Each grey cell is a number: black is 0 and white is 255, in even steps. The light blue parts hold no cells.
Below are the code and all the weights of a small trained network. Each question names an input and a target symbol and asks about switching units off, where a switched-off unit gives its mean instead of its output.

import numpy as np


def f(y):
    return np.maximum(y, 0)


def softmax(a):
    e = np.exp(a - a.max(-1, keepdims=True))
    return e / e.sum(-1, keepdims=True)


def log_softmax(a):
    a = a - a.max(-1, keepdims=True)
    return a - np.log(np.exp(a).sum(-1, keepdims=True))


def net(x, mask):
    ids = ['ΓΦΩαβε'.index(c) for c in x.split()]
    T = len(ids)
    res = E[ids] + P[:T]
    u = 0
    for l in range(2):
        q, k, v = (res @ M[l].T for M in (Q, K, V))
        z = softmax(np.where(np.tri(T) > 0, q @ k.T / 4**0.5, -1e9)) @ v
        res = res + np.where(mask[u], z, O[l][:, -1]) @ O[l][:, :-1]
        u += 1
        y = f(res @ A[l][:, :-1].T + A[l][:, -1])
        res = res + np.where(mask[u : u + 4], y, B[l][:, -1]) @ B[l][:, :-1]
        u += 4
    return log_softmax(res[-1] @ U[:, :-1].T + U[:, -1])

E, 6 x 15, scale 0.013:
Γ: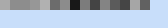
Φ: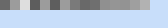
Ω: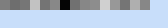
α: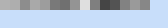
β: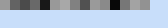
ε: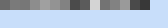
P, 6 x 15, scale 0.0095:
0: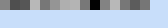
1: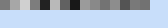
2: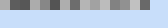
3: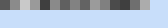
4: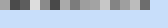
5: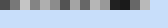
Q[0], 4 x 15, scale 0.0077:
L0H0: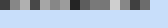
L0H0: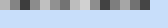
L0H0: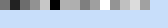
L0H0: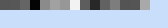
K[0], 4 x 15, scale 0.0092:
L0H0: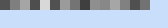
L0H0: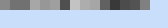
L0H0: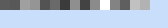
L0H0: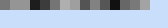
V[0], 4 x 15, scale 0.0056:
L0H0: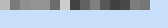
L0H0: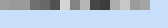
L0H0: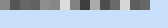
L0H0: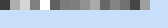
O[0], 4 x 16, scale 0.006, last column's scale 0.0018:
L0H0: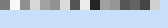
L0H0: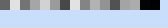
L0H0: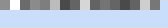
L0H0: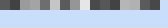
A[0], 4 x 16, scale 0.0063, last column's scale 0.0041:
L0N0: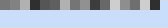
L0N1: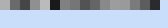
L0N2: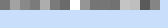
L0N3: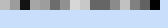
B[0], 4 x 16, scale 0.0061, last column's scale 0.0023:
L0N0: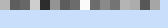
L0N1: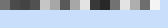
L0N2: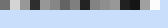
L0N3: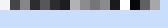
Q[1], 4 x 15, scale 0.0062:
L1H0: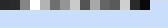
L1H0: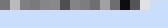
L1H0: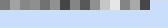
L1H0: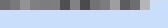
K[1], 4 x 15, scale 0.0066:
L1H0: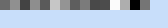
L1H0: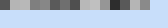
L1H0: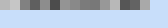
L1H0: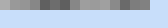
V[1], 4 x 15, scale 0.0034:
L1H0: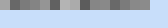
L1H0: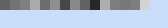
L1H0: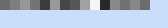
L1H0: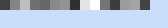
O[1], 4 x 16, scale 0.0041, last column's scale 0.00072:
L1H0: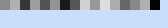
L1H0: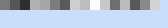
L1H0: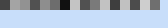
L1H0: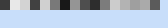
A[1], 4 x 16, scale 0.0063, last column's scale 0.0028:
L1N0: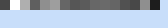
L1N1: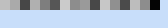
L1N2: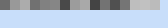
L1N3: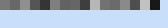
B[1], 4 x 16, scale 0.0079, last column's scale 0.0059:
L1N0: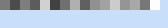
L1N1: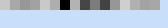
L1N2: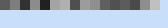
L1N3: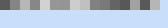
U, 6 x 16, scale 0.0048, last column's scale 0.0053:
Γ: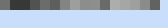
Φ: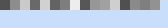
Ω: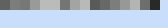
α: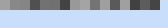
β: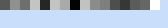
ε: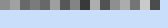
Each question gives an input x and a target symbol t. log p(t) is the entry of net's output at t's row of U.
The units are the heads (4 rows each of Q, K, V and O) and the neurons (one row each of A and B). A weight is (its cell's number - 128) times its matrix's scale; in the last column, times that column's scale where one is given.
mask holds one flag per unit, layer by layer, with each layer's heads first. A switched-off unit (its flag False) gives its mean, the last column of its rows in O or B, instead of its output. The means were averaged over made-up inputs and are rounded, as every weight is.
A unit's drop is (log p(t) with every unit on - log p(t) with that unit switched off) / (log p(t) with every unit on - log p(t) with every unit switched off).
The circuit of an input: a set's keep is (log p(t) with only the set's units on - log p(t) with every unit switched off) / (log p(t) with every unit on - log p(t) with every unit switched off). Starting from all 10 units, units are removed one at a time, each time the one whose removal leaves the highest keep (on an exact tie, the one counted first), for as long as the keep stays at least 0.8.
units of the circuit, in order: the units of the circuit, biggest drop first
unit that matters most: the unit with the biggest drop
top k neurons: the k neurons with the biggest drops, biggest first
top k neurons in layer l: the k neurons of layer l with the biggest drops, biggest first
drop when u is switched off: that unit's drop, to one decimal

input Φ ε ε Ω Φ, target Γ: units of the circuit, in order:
L0H0, L0N0
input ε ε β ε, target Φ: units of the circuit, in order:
L1N0, L1H0, L1N3
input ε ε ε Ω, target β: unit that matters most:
L1N2
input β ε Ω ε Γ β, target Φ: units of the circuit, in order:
L0H0, L1N3, L1N0
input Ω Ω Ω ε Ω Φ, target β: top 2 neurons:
L1N2, L1N0
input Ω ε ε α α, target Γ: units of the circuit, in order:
L0H0, L0N1
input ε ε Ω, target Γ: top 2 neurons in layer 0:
L0N1, L0N2
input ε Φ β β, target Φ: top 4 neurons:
L1N3, L1N0, L0N1, L0N0
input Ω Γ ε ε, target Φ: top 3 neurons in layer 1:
L1N0, L1N2, L1N3
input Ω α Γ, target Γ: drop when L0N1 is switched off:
0.3
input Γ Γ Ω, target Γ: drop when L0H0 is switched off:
1.2
